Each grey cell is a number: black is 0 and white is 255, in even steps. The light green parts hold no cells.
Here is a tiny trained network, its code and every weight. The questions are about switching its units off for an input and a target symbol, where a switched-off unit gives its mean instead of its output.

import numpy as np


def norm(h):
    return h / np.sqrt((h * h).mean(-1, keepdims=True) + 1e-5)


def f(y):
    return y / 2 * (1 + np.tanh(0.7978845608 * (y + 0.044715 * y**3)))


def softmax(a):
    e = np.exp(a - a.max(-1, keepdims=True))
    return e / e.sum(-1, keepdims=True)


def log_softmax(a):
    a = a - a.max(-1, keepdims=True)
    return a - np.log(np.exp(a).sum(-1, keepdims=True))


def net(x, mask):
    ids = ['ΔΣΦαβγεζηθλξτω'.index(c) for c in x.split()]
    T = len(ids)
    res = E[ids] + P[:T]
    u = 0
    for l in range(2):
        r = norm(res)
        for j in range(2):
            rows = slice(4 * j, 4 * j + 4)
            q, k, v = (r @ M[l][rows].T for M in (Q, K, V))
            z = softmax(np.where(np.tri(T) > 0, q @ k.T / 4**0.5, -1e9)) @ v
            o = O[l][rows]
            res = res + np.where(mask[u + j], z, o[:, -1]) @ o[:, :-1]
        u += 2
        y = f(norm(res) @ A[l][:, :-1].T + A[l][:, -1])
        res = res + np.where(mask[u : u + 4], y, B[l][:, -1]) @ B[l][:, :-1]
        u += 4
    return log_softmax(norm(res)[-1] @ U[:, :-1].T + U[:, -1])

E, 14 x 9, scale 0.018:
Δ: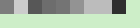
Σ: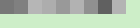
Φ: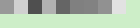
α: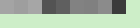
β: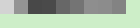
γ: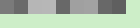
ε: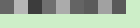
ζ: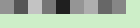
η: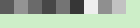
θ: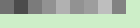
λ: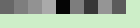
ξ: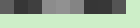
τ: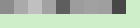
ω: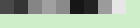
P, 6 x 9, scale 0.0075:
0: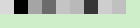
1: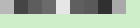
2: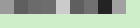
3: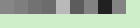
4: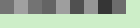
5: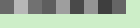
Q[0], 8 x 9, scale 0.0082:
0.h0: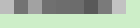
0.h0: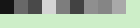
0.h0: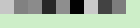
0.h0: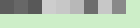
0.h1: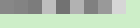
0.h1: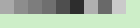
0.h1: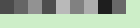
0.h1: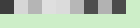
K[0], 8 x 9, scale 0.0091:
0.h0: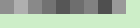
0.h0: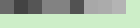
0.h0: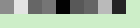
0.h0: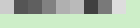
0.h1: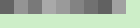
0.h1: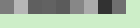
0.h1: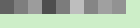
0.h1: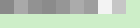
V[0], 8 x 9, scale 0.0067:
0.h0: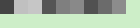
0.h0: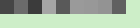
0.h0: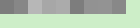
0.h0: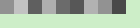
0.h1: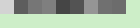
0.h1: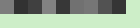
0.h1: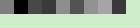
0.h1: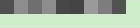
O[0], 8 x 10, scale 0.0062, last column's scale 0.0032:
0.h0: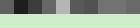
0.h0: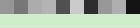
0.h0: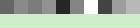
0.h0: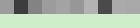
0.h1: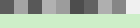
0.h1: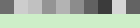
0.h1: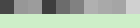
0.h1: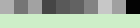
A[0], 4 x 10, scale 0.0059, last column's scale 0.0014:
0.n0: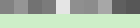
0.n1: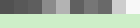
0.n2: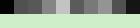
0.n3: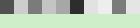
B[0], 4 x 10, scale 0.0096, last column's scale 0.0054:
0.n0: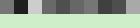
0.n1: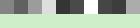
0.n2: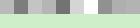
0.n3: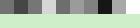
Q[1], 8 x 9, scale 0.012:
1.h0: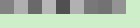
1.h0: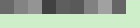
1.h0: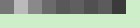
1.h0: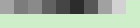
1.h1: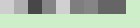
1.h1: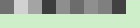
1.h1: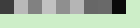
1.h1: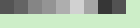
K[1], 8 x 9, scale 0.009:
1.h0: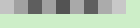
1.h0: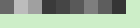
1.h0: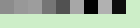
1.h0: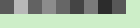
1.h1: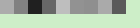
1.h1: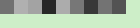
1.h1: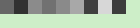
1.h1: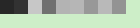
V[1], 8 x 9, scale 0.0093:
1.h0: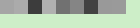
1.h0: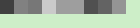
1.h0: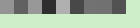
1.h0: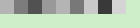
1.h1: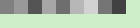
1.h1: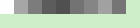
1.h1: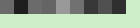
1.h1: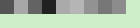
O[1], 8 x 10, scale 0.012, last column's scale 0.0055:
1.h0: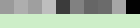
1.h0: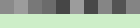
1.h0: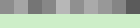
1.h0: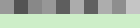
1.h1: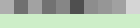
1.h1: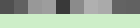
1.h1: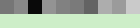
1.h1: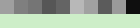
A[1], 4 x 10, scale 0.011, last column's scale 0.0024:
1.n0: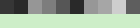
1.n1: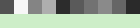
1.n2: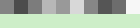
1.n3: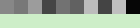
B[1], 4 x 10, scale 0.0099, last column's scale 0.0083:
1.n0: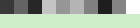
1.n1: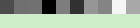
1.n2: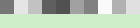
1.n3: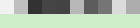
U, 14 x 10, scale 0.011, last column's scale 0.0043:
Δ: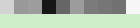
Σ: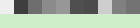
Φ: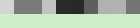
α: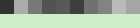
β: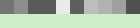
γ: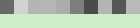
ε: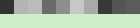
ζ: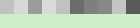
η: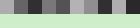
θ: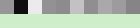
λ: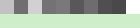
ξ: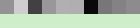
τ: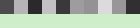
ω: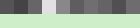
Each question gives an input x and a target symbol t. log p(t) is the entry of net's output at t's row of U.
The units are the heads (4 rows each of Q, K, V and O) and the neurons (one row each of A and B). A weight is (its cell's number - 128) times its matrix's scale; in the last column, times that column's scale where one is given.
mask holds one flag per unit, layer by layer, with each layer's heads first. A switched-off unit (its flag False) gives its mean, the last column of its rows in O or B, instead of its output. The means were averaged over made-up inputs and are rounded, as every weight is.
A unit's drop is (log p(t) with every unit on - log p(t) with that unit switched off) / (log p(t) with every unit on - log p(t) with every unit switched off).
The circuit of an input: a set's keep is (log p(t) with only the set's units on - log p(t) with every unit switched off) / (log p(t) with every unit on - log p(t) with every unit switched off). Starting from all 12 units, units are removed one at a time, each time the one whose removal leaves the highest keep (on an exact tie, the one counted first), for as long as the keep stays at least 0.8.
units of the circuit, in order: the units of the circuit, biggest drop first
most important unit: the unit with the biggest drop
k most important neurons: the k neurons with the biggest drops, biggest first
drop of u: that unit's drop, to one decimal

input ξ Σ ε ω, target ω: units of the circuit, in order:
0.n1, 1.n0
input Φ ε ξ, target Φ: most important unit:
1.h0
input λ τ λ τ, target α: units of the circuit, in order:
1.h0, 1.n1
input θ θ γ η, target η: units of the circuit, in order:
1.n3, 1.n0
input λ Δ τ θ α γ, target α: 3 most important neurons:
0.n3, 1.n1, 0.n2
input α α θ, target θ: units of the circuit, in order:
1.h0, 0.n2
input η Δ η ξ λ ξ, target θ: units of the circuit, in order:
0.n2, 1.h0
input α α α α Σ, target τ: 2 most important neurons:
0.n2, 1.n2
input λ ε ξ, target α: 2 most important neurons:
0.n1, 1.n1
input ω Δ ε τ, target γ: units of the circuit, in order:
0.n1, 1.h1, 1.n0
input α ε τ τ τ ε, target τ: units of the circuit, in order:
0.n2, 1.h1
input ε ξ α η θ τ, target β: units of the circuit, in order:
0.n0, 1.h0, 0.h1
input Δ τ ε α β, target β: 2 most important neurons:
0.n2, 0.n3
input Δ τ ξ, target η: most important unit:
0.h1
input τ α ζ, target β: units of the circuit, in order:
1.h0, 0.n3
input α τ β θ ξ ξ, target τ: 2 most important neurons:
0.n2, 0.n3
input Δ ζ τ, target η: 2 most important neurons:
1.n3, 0.n2
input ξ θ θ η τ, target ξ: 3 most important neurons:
0.n3, 0.n1, 0.n2
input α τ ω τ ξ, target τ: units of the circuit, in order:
0.n2, 1.n2
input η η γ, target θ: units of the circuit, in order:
1.h0
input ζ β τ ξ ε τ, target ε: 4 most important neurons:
0.n3, 0.n1, 0.n2, 0.n0
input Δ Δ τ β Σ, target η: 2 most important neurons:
1.n3, 0.n2
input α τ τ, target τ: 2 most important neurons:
0.n3, 1.n2
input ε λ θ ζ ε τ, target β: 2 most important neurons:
0.n0, 0.n2
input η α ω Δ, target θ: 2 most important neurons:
0.n3, 0.n1
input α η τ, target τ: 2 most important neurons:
1.n2, 0.n3
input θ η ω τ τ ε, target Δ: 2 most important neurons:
0.n2, 1.n0
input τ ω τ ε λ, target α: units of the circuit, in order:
1.n1
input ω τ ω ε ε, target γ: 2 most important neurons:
0.n2, 0.n1
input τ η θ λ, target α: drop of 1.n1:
0.4
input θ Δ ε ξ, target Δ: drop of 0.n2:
0.2
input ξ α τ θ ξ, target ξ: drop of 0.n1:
0.1
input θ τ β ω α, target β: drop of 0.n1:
0.0
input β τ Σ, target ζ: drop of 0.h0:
0.1
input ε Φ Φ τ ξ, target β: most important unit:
0.n0
